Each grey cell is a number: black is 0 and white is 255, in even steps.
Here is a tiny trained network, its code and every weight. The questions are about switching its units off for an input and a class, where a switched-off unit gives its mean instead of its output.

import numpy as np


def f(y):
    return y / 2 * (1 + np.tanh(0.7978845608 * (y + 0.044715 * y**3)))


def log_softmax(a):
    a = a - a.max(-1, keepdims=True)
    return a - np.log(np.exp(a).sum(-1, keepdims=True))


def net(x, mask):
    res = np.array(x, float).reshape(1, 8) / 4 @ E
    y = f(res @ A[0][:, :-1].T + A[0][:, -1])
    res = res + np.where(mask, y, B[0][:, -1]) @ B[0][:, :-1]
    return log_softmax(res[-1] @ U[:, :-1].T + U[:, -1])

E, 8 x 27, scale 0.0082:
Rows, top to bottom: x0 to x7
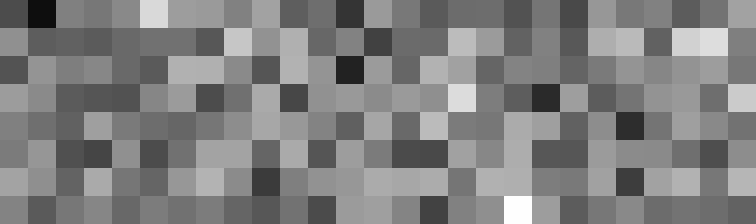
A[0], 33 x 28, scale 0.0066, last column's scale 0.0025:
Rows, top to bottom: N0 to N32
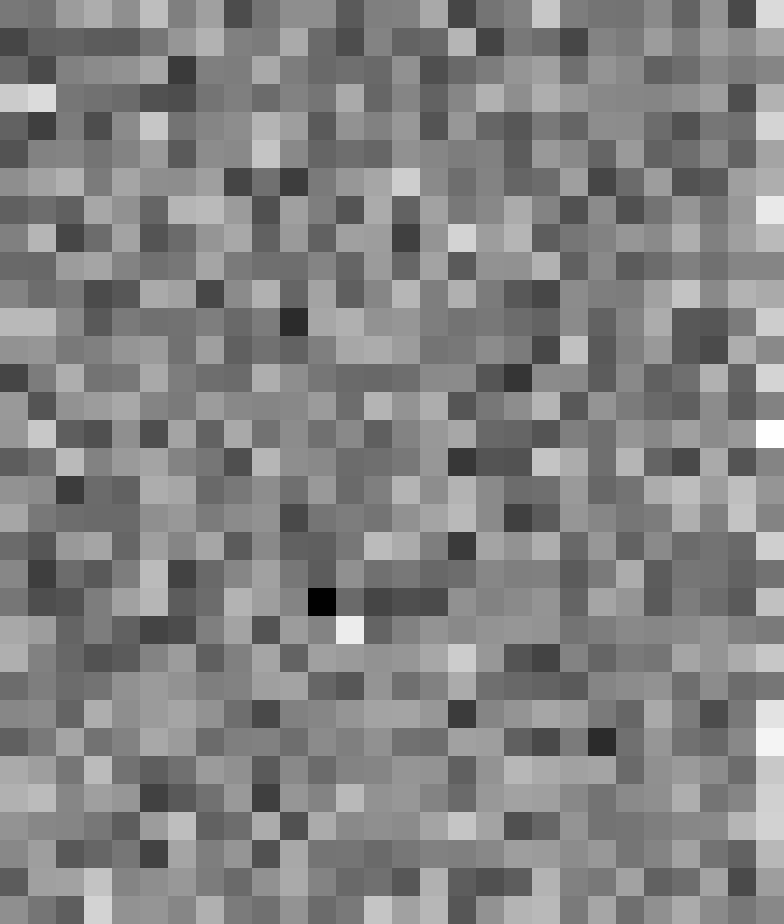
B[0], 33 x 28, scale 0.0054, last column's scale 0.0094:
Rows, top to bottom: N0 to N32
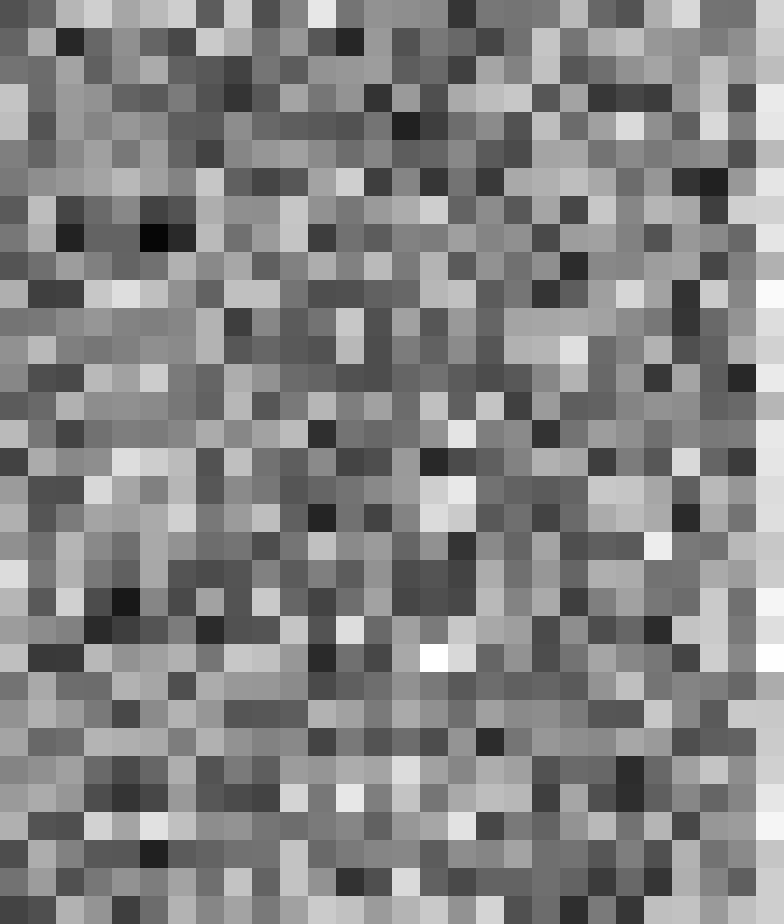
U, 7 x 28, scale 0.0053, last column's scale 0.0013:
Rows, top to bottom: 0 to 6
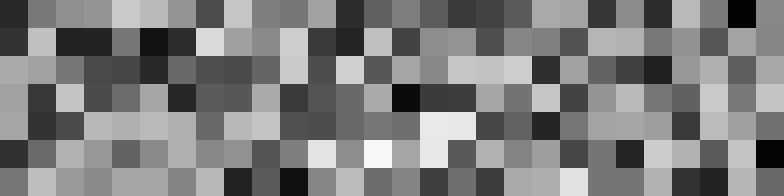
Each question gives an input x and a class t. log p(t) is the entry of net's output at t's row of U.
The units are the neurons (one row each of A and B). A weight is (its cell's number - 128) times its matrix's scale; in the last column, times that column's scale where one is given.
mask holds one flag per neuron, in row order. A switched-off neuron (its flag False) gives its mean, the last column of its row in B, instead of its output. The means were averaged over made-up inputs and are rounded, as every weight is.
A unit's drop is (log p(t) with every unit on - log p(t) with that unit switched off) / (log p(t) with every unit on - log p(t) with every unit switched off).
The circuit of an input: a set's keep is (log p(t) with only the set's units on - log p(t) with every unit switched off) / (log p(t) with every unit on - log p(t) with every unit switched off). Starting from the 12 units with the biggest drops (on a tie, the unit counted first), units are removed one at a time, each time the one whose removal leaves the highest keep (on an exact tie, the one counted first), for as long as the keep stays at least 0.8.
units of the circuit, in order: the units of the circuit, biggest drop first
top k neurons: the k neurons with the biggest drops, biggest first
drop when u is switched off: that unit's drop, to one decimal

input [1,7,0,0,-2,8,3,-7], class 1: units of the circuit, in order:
(N8, N1)
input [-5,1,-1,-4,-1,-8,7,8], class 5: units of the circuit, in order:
(N32)
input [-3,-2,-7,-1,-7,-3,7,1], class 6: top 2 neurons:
(N6, N12)
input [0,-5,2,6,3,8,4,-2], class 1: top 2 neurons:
(N8, N7)
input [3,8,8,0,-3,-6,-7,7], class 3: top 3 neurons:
(N21, N20, N4)
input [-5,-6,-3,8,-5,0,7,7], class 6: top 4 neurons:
(N6, N12, N11, N25)
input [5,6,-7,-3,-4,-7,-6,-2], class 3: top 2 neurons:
(N21, N20)
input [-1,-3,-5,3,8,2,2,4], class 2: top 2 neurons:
(N0, N28)
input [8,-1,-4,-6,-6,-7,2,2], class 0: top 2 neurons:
(N16, N0)
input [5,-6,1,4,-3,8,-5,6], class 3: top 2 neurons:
(N4, N21)
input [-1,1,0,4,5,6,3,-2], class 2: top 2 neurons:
(N8, N22)
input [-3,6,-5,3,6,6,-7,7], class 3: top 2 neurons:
(N21, N20)
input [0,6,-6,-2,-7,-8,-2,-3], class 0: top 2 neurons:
(N16, N13)
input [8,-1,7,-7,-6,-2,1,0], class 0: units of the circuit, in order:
(N16)
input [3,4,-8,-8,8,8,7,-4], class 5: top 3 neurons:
(N32, N7, N9)
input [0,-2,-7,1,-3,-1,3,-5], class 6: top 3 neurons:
(N6, N12, N11)
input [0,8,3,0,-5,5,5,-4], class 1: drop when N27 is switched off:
0.1
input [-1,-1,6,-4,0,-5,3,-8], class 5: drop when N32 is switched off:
0.1
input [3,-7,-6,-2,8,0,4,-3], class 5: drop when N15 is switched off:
0.0
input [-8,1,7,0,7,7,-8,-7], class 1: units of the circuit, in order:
(N8)
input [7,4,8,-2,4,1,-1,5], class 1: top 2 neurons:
(N7, N1)
